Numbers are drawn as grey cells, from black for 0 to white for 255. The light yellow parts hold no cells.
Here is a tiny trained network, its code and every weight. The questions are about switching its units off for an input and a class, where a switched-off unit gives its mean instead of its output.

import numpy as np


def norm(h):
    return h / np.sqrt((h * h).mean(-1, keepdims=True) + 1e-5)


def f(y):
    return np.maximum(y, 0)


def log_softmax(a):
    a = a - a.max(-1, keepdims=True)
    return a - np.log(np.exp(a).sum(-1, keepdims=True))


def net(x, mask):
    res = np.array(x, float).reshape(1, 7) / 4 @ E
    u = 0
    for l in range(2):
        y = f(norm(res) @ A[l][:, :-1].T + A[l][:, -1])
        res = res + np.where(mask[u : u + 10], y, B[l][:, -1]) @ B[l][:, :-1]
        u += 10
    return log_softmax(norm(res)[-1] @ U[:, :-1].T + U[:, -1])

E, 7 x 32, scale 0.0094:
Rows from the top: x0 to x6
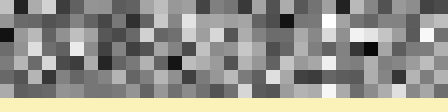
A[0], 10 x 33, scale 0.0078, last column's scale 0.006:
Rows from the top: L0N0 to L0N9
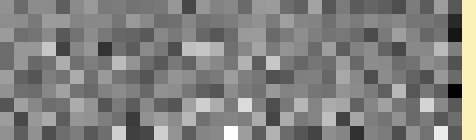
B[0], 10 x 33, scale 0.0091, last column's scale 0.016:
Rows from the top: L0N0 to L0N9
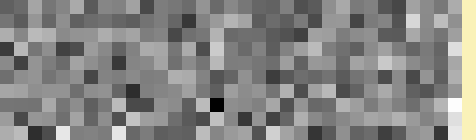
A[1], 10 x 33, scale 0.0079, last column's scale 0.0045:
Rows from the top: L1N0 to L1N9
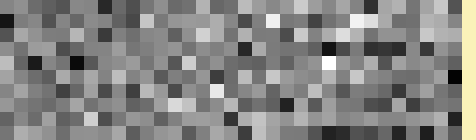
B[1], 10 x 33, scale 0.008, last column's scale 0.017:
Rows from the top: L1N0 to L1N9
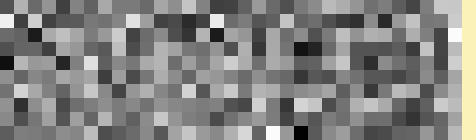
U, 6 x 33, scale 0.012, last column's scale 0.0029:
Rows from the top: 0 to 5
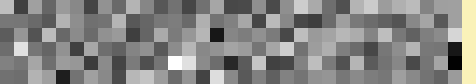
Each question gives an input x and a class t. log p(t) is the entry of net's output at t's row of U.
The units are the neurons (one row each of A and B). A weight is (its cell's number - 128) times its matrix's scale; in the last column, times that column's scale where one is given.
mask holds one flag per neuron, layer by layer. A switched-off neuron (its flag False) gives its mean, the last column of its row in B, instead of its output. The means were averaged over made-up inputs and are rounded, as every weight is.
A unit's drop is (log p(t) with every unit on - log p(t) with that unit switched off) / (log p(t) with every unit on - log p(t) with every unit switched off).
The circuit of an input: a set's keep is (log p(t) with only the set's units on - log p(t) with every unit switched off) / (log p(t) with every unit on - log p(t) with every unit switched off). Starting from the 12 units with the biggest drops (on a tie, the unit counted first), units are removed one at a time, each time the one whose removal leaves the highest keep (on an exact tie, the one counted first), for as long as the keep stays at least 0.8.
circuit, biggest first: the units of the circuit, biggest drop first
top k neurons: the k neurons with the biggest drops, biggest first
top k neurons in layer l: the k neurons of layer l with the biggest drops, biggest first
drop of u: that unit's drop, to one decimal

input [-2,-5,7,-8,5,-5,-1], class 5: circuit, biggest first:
L1N1
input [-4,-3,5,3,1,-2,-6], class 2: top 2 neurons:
L0N7, L0N9
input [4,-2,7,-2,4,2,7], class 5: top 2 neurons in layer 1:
L1N1, L1N4
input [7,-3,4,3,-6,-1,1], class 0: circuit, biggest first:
L0N8, L1N4
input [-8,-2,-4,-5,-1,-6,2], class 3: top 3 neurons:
L0N7, L0N8, L1N2
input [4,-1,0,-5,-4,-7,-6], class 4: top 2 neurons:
L0N9, L1N2
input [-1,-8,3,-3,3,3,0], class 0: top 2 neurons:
L0N3, L1N4
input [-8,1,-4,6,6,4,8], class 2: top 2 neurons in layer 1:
L1N0, L1N1
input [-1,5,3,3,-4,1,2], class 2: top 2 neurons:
L0N7, L1N7
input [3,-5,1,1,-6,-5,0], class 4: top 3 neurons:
L0N9, L1N2, L0N5
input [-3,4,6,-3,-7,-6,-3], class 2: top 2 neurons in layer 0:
L0N8, L0N7
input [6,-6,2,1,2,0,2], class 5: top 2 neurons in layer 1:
L1N2, L1N7
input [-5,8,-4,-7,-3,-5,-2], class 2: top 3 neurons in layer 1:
L1N4, L1N1, L1N7
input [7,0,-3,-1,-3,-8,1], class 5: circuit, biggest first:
L0N7
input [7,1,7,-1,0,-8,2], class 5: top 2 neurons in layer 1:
L1N4, L1N0
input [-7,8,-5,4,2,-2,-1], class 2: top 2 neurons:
L0N7, L1N1
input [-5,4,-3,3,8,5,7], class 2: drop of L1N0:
0.3
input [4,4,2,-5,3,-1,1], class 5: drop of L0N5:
0.0
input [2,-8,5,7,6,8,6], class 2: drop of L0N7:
0.1
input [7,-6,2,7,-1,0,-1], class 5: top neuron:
L0N9
